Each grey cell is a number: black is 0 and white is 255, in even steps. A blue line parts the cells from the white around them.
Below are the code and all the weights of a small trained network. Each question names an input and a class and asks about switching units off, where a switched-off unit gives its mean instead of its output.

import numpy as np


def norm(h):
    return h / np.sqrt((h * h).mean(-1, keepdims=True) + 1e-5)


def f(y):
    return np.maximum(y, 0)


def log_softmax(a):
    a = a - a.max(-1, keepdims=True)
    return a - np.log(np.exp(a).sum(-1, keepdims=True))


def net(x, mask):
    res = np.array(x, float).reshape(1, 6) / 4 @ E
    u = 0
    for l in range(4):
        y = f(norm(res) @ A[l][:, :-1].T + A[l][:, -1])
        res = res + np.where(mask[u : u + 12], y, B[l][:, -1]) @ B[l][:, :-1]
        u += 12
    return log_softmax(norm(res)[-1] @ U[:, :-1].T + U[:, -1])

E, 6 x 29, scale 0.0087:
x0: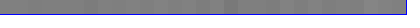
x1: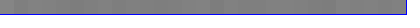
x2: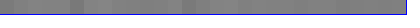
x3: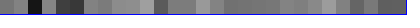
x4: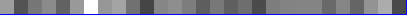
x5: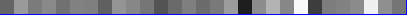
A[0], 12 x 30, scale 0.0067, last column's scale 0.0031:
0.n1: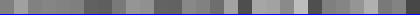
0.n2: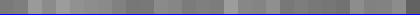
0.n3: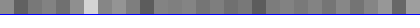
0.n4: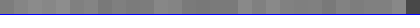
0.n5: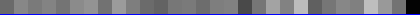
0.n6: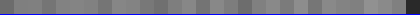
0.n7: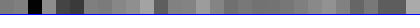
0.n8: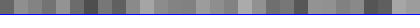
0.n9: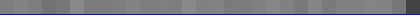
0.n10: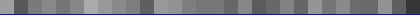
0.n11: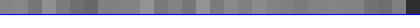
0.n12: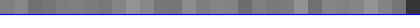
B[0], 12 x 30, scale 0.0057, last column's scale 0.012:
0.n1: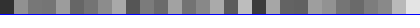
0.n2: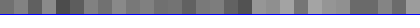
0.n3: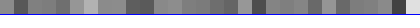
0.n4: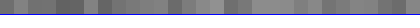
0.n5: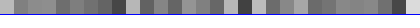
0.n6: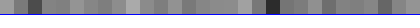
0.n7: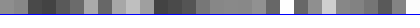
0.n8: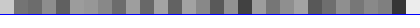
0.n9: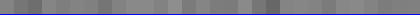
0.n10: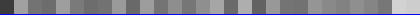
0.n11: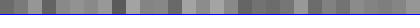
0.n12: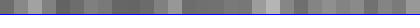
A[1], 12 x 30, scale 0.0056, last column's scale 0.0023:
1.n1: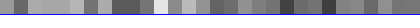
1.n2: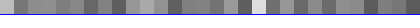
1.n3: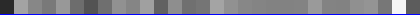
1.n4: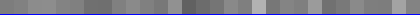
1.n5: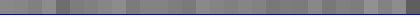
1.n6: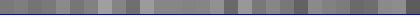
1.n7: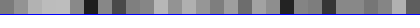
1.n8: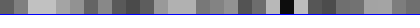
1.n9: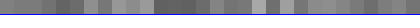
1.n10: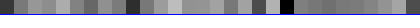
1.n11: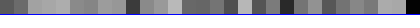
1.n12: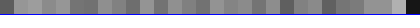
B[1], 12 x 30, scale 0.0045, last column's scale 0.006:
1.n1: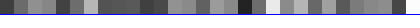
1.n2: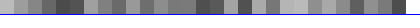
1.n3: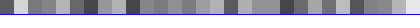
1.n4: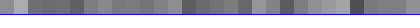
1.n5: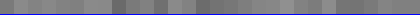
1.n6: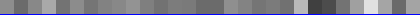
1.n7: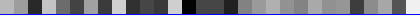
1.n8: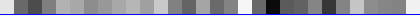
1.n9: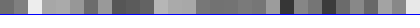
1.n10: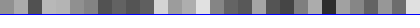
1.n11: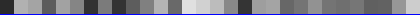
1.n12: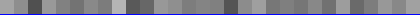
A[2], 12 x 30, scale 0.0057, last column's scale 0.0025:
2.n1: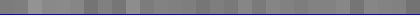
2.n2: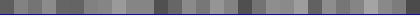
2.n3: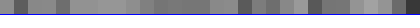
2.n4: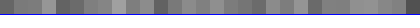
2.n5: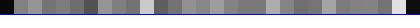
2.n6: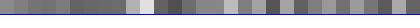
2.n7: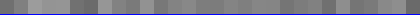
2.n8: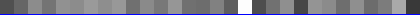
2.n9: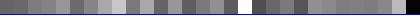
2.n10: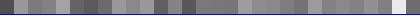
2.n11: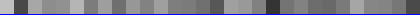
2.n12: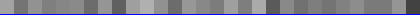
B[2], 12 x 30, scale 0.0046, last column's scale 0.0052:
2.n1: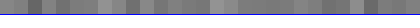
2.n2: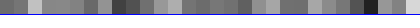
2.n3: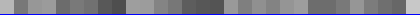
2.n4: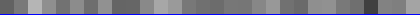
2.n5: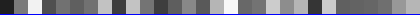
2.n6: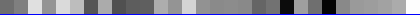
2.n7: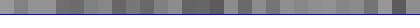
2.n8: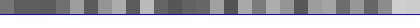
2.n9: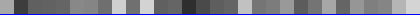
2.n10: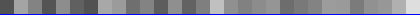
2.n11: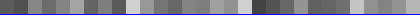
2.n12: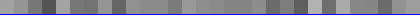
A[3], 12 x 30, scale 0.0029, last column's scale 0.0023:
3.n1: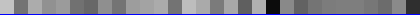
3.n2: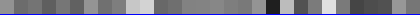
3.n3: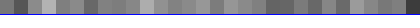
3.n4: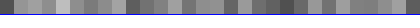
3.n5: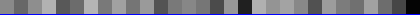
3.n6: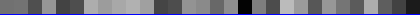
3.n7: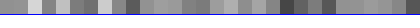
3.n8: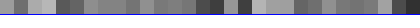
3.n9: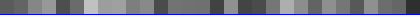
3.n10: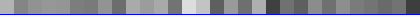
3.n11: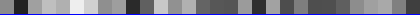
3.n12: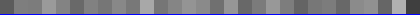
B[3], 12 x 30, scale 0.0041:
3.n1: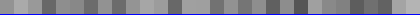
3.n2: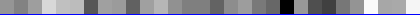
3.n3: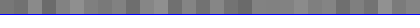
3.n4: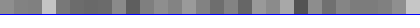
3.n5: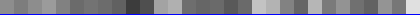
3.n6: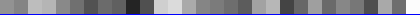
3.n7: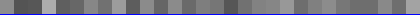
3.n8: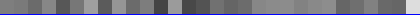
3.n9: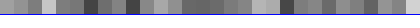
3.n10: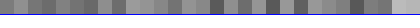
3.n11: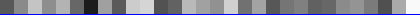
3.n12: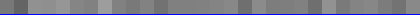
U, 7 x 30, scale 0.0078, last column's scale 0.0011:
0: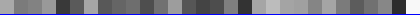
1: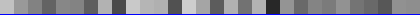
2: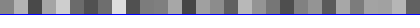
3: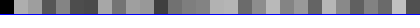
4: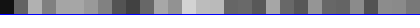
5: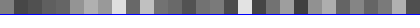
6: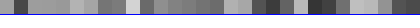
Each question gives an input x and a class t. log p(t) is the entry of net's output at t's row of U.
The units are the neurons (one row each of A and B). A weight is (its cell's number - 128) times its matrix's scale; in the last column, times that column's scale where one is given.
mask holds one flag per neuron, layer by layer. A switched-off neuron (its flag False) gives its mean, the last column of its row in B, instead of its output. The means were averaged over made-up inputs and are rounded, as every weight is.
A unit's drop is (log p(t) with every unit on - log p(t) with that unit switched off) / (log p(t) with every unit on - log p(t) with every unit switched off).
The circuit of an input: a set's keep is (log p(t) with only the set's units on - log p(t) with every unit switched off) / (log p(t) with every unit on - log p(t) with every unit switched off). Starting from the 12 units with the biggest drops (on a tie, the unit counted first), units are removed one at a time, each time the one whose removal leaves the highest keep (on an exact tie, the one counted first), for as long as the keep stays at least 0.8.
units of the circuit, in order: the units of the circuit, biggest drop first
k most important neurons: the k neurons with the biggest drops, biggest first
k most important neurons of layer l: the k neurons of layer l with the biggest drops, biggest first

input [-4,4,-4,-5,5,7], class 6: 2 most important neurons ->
(0.n7, 1.n8)
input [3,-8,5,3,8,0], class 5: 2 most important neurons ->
(0.n10, 0.n8)
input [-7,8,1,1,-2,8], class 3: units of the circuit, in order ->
(0.n1)
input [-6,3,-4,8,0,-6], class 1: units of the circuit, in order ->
(0.n1, 1.n7)
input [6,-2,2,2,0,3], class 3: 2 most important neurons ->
(0.n1, 0.n8)
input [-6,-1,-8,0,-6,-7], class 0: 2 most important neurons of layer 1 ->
(1.n1, 1.n7)
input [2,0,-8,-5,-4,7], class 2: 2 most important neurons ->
(0.n7, 0.n1)
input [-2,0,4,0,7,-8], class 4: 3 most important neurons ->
(0.n7, 1.n11, 1.n10)
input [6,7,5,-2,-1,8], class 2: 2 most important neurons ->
(0.n7, 0.n1)
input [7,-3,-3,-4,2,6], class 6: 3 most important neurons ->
(0.n7, 0.n5, 1.n8)
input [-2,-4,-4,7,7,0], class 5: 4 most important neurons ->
(0.n8, 0.n10, 1.n1, 1.n2)
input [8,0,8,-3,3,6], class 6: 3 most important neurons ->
(0.n7, 1.n8, 0.n5)
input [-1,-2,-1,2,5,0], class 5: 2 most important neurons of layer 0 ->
(0.n10, 0.n8)
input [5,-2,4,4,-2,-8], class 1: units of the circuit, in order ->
(0.n8)
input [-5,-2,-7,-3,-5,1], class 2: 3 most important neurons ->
(0.n7, 0.n1, 0.n5)
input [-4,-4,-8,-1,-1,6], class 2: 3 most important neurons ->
(0.n7, 0.n1, 0.n8)
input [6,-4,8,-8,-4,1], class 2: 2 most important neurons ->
(0.n7, 0.n5)
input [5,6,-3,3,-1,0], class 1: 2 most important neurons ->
(0.n10, 2.n6)
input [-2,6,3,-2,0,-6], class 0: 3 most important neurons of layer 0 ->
(0.n7, 0.n1, 0.n8)
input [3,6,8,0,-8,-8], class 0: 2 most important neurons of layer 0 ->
(0.n7, 0.n8)
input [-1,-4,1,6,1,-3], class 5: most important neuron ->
(0.n5)
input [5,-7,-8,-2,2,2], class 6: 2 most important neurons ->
(0.n7, 0.n5)
